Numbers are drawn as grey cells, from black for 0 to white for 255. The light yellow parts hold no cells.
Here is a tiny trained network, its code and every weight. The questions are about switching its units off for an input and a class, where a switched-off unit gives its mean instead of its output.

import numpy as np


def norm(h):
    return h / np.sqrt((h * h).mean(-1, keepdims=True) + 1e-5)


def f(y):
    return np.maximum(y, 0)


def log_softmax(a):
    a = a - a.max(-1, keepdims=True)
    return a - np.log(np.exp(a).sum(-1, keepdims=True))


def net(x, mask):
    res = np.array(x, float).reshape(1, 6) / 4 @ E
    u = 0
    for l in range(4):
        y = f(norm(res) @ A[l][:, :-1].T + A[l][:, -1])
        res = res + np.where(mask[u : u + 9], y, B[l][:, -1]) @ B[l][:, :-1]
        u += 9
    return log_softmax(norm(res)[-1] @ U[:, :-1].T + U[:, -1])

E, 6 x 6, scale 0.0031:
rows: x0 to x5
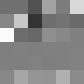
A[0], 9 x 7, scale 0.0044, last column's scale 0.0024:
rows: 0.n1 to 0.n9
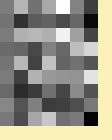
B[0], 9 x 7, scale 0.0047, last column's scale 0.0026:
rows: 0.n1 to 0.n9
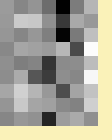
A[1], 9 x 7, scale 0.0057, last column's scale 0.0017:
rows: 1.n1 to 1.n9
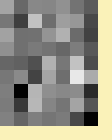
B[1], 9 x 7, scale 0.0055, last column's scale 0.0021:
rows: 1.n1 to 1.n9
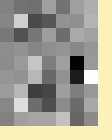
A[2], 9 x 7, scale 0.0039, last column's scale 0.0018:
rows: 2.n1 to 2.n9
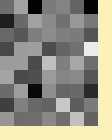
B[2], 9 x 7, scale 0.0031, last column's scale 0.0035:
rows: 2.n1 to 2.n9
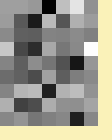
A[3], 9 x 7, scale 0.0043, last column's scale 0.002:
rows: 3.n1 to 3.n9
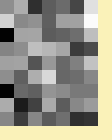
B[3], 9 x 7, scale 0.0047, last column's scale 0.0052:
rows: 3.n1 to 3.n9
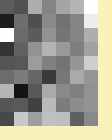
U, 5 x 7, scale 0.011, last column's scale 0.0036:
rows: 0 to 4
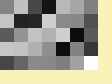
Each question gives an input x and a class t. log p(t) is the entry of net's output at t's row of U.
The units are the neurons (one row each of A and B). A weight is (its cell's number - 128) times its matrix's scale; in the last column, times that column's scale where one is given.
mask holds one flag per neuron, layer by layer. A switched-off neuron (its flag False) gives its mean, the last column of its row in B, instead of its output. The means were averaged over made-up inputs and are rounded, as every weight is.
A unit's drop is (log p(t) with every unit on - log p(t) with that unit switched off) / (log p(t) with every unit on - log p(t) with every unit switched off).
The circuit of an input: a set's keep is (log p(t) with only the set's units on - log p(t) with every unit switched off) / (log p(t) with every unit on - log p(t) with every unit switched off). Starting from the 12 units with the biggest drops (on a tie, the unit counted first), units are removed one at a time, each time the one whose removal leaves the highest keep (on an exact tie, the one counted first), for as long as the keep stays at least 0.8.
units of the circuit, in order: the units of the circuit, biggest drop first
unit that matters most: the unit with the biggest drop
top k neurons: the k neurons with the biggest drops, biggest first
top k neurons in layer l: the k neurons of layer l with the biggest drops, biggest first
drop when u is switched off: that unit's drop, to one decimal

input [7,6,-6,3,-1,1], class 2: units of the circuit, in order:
(1.n6 1.n5)
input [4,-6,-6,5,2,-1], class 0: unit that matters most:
1.n2
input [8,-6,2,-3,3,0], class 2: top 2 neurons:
(1.n6 1.n5)
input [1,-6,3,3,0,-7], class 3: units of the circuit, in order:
(0.n7 0.n2)
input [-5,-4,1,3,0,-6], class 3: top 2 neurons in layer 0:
(0.n2 0.n8)
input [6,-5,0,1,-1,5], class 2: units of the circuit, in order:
(1.n6 1.n5)
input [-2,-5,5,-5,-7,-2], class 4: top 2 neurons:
(0.n6 3.n2)
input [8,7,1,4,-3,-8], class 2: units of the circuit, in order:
(1.n6 0.n6 1.n5)
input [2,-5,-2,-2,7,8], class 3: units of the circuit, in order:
(0.n3 3.n1)
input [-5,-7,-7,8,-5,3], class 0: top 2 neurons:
(1.n2 1.n8)
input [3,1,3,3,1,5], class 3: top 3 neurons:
(0.n1 0.n3 2.n4)
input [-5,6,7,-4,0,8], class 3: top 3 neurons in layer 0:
(0.n1 0.n6 0.n4)
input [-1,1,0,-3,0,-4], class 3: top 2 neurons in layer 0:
(0.n2 0.n7)
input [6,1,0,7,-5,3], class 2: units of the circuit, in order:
(1.n6)
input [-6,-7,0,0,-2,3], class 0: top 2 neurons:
(1.n2 0.n4)
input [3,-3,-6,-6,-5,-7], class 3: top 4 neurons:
(0.n7 0.n2 3.n2 3.n1)
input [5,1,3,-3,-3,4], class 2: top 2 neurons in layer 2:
(2.n4 2.n2)
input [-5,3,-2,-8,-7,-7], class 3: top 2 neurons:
(0.n2 0.n8)
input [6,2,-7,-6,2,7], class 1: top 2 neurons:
(3.n3 0.n7)
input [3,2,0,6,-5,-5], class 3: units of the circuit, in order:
(0.n7)
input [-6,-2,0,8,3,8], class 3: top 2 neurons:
(0.n3 0.n1)
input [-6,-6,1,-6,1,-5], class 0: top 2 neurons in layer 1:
(1.n2 1.n6)
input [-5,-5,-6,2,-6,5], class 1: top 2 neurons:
(3.n3 1.n6)
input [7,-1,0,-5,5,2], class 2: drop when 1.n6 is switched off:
0.1
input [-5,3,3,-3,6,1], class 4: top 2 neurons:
(1.n6 0.n4)
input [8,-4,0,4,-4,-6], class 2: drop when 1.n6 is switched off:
0.3
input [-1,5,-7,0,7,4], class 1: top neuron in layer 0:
(0.n6)
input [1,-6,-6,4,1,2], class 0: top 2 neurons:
(1.n2 1.n8)
